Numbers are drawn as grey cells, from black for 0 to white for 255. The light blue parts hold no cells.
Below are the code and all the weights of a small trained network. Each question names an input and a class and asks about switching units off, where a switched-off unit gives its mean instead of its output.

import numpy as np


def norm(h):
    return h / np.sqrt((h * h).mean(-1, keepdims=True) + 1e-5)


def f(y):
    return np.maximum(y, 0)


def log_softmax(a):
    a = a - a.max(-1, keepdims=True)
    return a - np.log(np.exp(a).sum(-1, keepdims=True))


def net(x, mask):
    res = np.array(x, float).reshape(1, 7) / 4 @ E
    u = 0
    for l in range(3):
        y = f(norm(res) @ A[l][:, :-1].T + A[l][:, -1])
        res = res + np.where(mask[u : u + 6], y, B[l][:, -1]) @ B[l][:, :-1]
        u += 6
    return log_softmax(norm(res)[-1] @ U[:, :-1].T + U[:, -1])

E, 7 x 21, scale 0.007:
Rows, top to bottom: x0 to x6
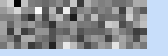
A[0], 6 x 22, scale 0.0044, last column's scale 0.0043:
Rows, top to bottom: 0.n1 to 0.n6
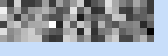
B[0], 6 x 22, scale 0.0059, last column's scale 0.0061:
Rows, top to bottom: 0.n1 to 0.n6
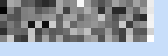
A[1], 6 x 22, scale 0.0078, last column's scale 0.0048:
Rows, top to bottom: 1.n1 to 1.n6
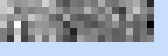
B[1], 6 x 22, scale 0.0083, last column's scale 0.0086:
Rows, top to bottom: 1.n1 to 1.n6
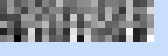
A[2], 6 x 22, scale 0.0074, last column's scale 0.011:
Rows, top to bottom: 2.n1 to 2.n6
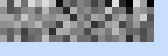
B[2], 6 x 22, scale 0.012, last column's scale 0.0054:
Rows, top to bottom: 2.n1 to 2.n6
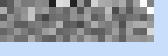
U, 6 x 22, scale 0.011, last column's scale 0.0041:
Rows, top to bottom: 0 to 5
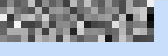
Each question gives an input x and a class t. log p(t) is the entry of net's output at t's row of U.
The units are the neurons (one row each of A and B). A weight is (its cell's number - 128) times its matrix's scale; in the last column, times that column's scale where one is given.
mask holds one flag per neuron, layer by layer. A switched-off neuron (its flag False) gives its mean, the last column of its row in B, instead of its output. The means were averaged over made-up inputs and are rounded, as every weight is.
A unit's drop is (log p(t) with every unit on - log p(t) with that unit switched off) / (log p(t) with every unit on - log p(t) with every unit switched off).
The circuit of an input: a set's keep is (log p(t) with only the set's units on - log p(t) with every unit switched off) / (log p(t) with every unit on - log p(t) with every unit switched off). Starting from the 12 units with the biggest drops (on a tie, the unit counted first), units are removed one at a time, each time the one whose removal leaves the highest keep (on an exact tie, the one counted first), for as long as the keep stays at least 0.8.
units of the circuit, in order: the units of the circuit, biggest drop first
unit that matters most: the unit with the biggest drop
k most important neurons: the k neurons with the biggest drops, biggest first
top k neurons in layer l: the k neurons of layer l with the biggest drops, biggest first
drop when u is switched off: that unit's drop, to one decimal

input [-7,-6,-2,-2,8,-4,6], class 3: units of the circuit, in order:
[0.n1 1.n6]
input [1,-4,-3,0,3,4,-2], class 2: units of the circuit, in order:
[2.n2 1.n5 1.n6 1.n2]
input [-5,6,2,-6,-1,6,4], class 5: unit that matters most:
0.n4
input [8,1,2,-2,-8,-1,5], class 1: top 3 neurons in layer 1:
[1.n6 1.n2 1.n5]
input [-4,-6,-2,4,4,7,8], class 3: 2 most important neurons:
[1.n6 2.n5]
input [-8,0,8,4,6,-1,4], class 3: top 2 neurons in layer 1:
[1.n2 1.n3]
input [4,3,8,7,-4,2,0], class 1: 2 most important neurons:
[1.n6 1.n5]
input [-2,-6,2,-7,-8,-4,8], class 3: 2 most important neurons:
[1.n6 0.n4]
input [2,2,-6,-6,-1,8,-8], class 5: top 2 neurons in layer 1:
[1.n6 1.n2]
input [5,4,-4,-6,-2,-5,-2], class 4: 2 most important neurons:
[0.n4 1.n6]
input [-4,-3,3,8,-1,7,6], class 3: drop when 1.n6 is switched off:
0.2
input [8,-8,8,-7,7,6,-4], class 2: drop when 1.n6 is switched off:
0.3
